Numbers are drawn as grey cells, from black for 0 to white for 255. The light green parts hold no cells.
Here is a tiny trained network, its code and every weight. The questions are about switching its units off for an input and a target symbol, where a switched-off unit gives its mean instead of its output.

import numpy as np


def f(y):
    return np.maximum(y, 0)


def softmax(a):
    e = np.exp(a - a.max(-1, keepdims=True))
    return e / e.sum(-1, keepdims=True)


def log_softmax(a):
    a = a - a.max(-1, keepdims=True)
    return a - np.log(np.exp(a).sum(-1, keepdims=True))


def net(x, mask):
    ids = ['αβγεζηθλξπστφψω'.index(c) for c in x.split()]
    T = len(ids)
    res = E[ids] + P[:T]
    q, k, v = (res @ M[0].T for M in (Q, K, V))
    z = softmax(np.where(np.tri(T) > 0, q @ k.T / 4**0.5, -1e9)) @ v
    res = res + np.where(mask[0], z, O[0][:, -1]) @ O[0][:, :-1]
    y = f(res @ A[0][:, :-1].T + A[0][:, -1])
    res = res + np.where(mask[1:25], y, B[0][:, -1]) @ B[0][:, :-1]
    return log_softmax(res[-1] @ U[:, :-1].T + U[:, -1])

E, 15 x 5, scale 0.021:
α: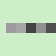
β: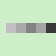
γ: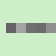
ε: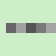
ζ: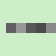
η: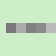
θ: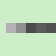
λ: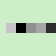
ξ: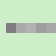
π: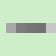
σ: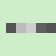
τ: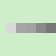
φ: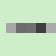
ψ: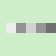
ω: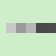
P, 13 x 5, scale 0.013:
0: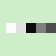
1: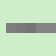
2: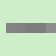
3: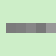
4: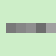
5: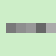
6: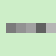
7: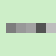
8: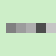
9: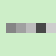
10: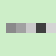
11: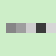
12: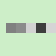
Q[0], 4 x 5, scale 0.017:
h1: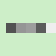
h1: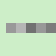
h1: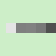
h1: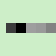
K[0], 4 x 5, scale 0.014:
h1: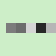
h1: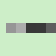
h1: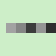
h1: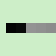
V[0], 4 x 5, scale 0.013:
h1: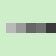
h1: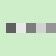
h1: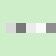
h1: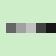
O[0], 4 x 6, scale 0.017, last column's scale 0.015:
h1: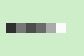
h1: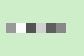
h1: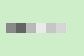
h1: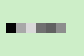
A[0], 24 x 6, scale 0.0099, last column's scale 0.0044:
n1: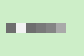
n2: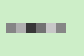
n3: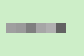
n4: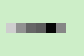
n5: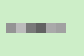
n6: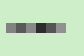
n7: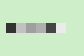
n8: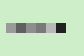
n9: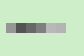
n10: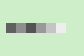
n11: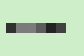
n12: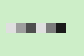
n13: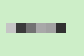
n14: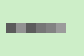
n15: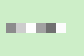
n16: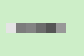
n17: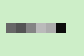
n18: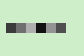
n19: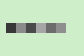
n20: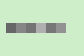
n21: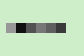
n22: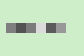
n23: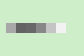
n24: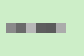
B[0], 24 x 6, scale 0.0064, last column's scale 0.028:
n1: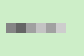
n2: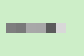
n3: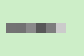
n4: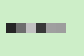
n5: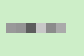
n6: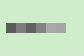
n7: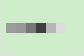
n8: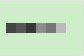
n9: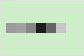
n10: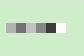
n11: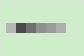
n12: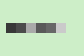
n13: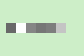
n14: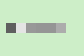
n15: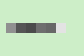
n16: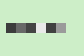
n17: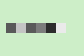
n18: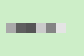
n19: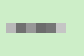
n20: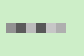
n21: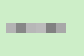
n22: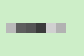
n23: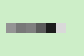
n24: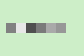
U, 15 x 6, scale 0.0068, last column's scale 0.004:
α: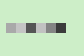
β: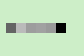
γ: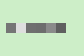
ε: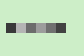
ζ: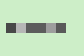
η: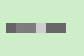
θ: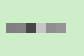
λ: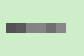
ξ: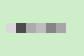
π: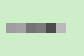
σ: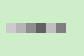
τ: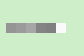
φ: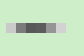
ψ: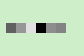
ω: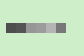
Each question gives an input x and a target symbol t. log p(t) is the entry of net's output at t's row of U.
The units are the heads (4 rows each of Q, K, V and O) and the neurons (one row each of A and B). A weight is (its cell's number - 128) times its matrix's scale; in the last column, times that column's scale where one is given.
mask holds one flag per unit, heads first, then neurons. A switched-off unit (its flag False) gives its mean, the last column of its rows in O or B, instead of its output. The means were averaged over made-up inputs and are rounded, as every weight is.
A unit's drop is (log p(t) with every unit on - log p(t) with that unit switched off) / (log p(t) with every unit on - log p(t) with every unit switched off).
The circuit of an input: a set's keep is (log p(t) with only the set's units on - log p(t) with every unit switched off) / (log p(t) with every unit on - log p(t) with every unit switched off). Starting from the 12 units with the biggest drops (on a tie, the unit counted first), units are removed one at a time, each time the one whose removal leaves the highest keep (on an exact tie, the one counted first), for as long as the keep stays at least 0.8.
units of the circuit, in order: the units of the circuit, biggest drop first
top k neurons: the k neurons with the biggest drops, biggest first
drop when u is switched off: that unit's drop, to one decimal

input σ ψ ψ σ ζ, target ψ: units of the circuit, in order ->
(h1; n7)
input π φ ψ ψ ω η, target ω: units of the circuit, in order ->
(h1; n18)
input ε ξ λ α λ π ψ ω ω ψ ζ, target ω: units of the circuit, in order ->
(h1)
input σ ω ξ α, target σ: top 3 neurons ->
(n7; n11; n19)
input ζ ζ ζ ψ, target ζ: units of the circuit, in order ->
(h1; n10)
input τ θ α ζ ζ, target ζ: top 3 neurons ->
(n4; n10; n6)
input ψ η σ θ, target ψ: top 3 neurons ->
(n18; n20; n10)
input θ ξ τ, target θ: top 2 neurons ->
(n18; n11)
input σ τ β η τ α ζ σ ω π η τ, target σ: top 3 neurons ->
(n7; n11; n17)
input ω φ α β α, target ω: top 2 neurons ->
(n18; n11)
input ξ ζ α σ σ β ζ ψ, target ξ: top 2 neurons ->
(n1; n17)
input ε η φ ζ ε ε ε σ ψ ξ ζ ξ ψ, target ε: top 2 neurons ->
(n4; n16)
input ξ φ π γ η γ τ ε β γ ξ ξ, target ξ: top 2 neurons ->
(n15; n9)
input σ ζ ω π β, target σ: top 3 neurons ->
(n7; n11; n19)
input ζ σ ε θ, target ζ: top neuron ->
(n4)
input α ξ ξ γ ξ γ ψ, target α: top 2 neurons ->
(n12; n5)
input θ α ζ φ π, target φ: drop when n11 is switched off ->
-0.1
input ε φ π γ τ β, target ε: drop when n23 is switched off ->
0.0
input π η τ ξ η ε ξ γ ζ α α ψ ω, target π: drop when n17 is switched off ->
-0.1
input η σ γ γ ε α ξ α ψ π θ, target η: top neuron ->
(n12)
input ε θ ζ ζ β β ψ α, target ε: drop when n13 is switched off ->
-0.1
